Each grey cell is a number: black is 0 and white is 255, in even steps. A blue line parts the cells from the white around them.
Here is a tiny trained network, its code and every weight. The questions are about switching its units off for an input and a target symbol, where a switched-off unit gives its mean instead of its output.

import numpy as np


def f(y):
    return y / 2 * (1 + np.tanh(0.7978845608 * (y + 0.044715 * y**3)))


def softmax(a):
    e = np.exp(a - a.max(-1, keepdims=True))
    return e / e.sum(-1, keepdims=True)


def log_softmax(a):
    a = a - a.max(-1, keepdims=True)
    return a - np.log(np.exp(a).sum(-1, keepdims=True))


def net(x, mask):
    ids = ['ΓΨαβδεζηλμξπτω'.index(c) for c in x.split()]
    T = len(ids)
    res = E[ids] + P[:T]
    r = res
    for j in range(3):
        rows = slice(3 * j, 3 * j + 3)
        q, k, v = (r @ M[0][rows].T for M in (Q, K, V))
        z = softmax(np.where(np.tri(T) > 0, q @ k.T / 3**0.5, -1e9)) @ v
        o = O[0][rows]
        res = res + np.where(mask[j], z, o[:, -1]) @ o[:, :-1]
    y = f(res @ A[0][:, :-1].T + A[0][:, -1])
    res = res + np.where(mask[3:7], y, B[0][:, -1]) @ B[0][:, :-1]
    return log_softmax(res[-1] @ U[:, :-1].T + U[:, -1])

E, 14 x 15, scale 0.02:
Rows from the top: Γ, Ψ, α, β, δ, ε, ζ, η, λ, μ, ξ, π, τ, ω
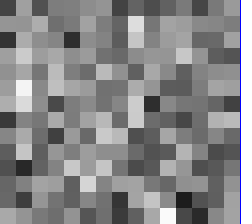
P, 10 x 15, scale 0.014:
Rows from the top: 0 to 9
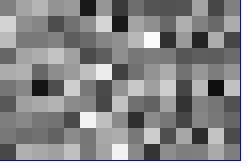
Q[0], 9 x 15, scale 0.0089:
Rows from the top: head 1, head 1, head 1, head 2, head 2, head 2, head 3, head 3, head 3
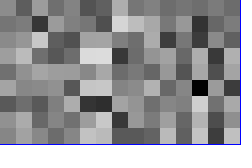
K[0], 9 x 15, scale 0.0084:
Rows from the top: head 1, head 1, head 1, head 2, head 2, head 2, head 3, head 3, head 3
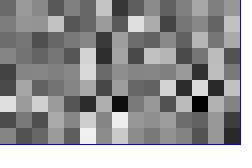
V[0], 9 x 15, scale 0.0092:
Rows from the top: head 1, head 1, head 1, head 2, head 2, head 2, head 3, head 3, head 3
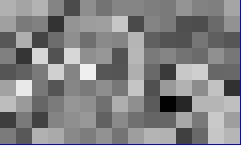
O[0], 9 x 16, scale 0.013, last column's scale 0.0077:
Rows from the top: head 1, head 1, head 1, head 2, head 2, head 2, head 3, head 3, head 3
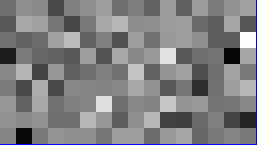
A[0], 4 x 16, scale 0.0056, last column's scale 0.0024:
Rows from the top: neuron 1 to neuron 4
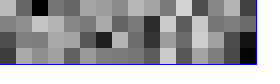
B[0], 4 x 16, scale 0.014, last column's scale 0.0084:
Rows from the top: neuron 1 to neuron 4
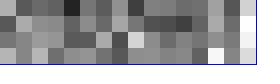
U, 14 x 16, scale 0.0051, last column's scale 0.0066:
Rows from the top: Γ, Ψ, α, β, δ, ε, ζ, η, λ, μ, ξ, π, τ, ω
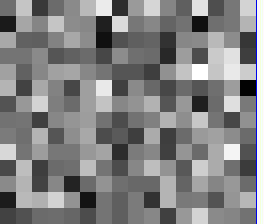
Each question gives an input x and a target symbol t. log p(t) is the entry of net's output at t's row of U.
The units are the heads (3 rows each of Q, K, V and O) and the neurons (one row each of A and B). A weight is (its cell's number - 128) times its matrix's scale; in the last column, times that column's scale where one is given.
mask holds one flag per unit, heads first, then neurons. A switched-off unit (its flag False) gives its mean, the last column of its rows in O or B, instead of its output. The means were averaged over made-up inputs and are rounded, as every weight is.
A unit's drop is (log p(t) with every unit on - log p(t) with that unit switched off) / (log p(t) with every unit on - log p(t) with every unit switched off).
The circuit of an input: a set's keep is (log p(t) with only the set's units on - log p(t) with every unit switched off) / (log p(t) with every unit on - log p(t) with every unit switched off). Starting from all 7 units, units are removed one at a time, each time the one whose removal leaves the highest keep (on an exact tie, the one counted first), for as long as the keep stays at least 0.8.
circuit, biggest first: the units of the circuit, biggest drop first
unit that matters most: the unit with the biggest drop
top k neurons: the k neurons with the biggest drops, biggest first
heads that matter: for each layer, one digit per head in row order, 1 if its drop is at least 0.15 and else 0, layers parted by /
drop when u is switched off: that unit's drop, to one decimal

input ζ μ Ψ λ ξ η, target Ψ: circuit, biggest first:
(head 2)
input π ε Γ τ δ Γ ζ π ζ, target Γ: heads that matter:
001
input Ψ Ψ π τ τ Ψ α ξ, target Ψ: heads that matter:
101
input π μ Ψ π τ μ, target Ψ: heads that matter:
011
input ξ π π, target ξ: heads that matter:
010
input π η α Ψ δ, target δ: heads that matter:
011
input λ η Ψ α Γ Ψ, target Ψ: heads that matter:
011
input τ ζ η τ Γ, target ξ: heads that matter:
010
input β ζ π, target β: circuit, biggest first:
(head 2; neuron 1)
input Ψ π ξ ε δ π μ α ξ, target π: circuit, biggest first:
(head 2; neuron 1)
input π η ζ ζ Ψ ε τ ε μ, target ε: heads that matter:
011
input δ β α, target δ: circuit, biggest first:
(head 2; head 3)
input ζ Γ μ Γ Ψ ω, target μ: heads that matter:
010
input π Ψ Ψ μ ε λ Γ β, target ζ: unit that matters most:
head 1
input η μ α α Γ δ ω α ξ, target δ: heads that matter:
010
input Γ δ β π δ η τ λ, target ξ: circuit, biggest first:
(head 2; neuron 4)
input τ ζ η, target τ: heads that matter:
011
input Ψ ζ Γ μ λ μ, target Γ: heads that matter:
001
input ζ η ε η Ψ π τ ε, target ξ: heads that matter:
010
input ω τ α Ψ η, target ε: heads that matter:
001
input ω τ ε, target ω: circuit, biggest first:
(head 2; head 3; neuron 3)
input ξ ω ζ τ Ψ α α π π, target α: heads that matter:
111
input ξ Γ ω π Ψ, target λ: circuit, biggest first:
(head 2)
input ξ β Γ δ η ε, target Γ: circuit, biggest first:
(head 3; neuron 2)
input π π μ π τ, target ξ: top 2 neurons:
(neuron 4; neuron 2)
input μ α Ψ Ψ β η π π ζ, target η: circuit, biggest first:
(head 3; head 1; head 2)
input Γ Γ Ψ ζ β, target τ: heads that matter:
101
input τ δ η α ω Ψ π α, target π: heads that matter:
010
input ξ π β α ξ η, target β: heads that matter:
011
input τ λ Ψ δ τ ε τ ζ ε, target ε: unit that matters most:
head 3
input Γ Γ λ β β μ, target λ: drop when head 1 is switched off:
0.1
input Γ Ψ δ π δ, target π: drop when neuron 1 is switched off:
0.2
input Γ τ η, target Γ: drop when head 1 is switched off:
0.0
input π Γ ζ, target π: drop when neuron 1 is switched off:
0.2
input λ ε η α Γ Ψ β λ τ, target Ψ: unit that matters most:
head 2
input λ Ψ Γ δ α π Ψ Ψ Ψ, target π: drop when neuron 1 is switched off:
0.3
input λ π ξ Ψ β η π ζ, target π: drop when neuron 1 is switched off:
0.3
